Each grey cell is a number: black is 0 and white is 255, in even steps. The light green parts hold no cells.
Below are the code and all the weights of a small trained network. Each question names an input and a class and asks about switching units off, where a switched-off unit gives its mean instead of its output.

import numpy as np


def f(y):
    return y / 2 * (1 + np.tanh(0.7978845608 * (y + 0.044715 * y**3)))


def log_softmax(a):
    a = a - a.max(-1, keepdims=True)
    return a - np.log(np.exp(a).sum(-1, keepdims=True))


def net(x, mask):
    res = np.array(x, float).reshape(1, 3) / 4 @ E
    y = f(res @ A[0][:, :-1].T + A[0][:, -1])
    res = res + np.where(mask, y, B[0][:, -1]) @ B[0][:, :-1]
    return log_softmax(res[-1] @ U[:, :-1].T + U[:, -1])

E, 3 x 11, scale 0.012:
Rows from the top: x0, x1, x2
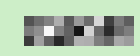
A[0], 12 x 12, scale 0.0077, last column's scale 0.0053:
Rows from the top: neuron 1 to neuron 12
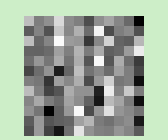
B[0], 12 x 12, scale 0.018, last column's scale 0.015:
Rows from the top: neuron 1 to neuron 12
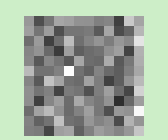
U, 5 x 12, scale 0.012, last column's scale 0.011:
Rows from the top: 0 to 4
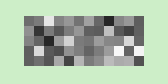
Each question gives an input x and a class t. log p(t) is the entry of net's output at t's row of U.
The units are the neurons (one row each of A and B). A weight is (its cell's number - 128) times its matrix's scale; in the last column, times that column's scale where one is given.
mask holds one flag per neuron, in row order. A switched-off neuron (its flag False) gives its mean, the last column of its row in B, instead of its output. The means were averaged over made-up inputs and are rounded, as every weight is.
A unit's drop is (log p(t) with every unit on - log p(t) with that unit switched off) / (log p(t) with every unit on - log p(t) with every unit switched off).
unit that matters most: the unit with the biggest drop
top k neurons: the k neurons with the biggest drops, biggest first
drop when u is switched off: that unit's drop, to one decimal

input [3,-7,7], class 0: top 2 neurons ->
(neuron 10; neuron 7)
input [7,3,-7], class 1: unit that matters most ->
neuron 2
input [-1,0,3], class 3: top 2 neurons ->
(neuron 1; neuron 7)
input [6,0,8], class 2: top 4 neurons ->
(neuron 12; neuron 6; neuron 8; neuron 11)
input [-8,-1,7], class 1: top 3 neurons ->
(neuron 8; neuron 9; neuron 3)
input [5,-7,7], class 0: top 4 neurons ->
(neuron 10; neuron 7; neuron 3; neuron 2)
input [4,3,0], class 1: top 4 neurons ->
(neuron 10; neuron 3; neuron 7; neuron 12)
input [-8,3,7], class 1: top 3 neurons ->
(neuron 8; neuron 3; neuron 9)
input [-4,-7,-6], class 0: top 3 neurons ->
(neuron 10; neuron 7; neuron 12)
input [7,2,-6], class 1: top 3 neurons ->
(neuron 2; neuron 5; neuron 12)
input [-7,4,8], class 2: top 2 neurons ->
(neuron 12; neuron 2)
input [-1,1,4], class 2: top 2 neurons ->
(neuron 10; neuron 8)
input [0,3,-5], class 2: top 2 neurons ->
(neuron 10; neuron 7)
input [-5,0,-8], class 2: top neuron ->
(neuron 3)
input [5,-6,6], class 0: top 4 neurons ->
(neuron 10; neuron 7; neuron 3; neuron 2)
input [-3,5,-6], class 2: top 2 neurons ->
(neuron 10; neuron 7)
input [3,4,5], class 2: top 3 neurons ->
(neuron 10; neuron 7; neuron 6)
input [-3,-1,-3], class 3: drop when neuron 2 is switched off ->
0.3
